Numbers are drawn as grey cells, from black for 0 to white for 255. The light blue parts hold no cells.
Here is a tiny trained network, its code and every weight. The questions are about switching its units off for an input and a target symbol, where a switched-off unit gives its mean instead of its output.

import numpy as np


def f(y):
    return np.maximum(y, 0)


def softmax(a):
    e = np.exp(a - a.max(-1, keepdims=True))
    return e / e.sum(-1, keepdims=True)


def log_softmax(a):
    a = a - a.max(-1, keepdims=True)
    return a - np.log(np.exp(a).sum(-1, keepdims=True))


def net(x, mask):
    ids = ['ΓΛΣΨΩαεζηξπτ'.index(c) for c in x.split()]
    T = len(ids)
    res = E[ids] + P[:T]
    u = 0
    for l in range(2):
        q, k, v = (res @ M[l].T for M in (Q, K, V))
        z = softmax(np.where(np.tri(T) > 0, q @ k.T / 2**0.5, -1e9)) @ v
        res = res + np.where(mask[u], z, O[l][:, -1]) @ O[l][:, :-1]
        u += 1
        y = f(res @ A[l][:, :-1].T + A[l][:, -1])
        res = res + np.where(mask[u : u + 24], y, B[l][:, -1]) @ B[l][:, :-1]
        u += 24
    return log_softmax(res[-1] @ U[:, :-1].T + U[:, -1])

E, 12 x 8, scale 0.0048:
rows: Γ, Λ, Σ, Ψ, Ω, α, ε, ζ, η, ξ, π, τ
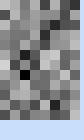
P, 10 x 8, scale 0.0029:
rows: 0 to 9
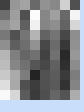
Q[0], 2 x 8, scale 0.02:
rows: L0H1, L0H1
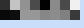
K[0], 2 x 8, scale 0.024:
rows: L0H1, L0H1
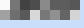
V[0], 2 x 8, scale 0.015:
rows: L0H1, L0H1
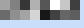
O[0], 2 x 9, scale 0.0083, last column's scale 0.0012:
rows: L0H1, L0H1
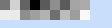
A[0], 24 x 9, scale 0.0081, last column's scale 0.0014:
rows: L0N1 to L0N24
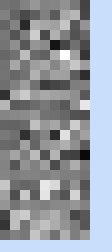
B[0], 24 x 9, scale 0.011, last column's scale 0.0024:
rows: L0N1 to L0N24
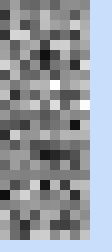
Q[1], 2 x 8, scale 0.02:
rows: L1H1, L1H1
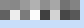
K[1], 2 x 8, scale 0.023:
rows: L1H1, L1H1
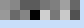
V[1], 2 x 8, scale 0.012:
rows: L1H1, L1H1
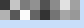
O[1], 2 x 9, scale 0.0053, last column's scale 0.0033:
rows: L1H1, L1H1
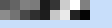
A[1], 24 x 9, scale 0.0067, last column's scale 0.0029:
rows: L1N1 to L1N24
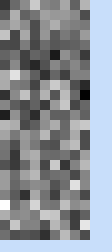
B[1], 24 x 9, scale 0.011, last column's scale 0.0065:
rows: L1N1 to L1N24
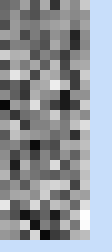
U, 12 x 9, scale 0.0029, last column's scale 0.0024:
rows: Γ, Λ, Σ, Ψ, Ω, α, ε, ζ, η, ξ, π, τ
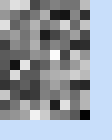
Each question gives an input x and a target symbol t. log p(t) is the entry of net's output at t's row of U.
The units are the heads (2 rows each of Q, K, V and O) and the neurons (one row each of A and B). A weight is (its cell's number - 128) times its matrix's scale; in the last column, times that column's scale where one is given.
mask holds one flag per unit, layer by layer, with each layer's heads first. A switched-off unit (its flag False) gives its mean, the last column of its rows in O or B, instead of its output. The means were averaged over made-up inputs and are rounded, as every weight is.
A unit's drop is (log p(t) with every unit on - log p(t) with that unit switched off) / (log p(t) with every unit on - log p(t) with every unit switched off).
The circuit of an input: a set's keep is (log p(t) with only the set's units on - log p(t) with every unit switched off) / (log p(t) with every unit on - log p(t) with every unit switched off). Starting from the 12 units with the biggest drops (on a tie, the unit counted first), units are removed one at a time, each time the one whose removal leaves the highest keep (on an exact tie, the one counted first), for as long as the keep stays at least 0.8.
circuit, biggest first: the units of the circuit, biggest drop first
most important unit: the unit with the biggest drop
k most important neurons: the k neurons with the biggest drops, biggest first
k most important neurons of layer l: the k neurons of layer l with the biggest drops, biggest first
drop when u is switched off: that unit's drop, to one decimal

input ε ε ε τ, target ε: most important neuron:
(L1N17)
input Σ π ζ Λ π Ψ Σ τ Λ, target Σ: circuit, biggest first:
(L0H1; L1N21; L0N24; L0N7)
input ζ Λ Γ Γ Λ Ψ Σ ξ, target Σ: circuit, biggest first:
(L0H1; L1N21; L1N11; L0N7)
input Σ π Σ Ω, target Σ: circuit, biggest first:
(L0H1; L1N21; L0N24)
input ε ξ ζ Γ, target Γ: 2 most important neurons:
(L0N16; L1N8)
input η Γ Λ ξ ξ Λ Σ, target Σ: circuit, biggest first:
(L1N21; L0H1; L0N5)
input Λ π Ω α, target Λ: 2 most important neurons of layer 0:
(L0N10; L0N23)
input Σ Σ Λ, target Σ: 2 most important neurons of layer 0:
(L0N24; L0N7)
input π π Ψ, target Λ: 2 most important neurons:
(L1N10; L0N4)
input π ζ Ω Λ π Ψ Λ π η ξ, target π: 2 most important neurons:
(L1N1; L0N24)
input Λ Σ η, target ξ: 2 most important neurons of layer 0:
(L0N10; L0N22)
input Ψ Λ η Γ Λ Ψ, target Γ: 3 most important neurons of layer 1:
(L1N8; L1N22; L1N23)
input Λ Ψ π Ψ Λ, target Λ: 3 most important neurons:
(L0N23; L1N22; L0N10)
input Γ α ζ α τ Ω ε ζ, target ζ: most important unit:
L0N14
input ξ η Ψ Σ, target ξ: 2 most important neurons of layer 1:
(L1N22; L1N11)
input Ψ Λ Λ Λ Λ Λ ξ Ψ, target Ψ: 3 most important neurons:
(L0N6; L1N24; L1N11)
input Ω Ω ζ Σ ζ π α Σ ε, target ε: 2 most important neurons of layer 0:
(L0N19; L0N20)
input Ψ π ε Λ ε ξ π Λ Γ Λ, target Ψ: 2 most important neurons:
(L0N6; L1N24)
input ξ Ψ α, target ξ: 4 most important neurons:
(L1N22; L0N10; L0N22; L0N23)
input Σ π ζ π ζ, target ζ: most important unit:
L0N3
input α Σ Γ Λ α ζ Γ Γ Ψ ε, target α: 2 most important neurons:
(L1N17; L0N19)
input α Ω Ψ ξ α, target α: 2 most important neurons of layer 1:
(L1N17; L1N23)
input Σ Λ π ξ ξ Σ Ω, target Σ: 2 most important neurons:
(L1N21; L0N24)
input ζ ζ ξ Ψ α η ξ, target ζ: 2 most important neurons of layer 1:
(L1N19; L1N15)
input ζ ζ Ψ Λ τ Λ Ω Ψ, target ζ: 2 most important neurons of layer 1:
(L1N19; L1N15)
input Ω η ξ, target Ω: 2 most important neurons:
(L1N11; L0N6)
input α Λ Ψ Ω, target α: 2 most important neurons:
(L1N23; L1N17)
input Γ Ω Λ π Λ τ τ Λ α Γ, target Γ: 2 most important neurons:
(L1N8; L0N16)
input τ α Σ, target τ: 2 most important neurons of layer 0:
(L0N24; L0N23)
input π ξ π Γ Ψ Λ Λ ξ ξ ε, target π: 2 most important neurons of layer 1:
(L1N1; L1N15)
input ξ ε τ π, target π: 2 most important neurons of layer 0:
(L0N20; L0N17)
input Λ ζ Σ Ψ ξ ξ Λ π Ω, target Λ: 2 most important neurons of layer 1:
(L1N10; L1N22)
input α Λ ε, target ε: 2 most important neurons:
(L1N17; L0N20)
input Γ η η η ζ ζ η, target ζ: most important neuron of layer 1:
(L1N13)
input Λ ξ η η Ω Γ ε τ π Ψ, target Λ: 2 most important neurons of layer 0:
(L0N23; L0N10)
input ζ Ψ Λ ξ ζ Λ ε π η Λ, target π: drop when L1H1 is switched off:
0.2
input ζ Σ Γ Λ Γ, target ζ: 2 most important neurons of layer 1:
(L1N19; L1N15)
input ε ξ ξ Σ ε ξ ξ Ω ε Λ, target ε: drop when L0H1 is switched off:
1.0
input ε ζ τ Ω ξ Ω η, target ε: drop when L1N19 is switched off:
0.1
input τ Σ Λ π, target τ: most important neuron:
(L0N24)
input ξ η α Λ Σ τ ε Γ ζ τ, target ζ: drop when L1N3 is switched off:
0.2
